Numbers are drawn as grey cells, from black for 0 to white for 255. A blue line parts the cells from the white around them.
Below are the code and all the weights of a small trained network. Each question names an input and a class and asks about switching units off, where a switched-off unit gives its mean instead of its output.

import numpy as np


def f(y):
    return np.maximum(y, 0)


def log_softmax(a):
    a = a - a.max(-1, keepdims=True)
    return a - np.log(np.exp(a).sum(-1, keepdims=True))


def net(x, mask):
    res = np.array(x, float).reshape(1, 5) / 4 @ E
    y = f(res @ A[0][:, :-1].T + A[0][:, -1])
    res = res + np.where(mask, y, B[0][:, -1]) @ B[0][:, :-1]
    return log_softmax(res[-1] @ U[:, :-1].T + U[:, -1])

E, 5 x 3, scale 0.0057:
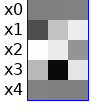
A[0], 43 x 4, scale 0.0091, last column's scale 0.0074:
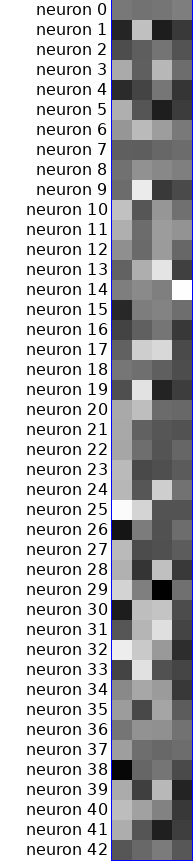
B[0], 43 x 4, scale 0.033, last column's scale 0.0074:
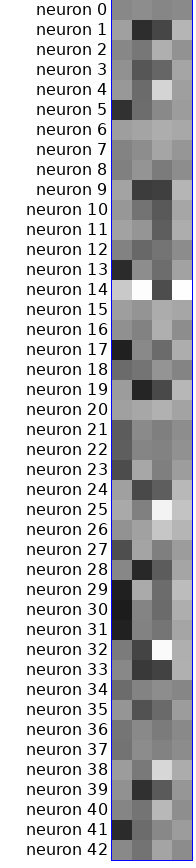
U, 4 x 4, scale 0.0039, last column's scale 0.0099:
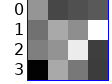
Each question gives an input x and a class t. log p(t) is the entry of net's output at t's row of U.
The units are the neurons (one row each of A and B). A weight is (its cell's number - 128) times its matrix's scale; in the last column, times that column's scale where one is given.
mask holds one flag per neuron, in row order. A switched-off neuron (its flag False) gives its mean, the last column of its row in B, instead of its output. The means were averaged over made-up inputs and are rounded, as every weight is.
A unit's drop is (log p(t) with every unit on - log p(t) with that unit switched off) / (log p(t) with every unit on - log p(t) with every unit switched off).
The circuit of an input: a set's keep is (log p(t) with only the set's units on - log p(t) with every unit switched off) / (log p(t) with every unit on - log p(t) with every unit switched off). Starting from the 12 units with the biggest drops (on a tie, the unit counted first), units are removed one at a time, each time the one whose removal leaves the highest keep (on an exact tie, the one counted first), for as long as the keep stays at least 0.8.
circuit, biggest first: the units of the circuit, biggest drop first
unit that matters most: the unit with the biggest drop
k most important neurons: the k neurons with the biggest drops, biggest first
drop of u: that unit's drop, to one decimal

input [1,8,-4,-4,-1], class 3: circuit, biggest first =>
neuron 30
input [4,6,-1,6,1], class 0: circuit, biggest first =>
neuron 24; neuron 28
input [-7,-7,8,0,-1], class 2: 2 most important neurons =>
neuron 25; neuron 32
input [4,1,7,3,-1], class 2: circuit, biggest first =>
neuron 32; neuron 25
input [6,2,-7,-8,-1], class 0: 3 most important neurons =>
neuron 1; neuron 19; neuron 33
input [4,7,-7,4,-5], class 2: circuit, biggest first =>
neuron 38; neuron 4
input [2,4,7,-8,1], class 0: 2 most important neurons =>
neuron 9; neuron 19
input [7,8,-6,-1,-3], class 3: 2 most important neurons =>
neuron 30; neuron 31
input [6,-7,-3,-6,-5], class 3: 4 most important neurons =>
neuron 29; neuron 41; neuron 5; neuron 24
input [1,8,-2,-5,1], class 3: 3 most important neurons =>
neuron 30; neuron 17; neuron 31
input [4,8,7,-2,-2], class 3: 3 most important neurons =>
neuron 17; neuron 31; neuron 13
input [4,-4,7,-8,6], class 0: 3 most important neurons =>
neuron 9; neuron 19; neuron 33
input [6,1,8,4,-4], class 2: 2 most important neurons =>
neuron 32; neuron 25
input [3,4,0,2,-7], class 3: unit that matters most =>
neuron 25
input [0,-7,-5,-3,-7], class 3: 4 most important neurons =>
neuron 29; neuron 41; neuron 5; neuron 25
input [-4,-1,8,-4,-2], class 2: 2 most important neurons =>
neuron 25; neuron 32
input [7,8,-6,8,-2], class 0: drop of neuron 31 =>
-0.1
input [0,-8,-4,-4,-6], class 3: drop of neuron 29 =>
0.2
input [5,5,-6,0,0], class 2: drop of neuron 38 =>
0.3
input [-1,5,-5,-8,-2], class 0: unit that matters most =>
neuron 1
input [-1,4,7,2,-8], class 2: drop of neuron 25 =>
0.2
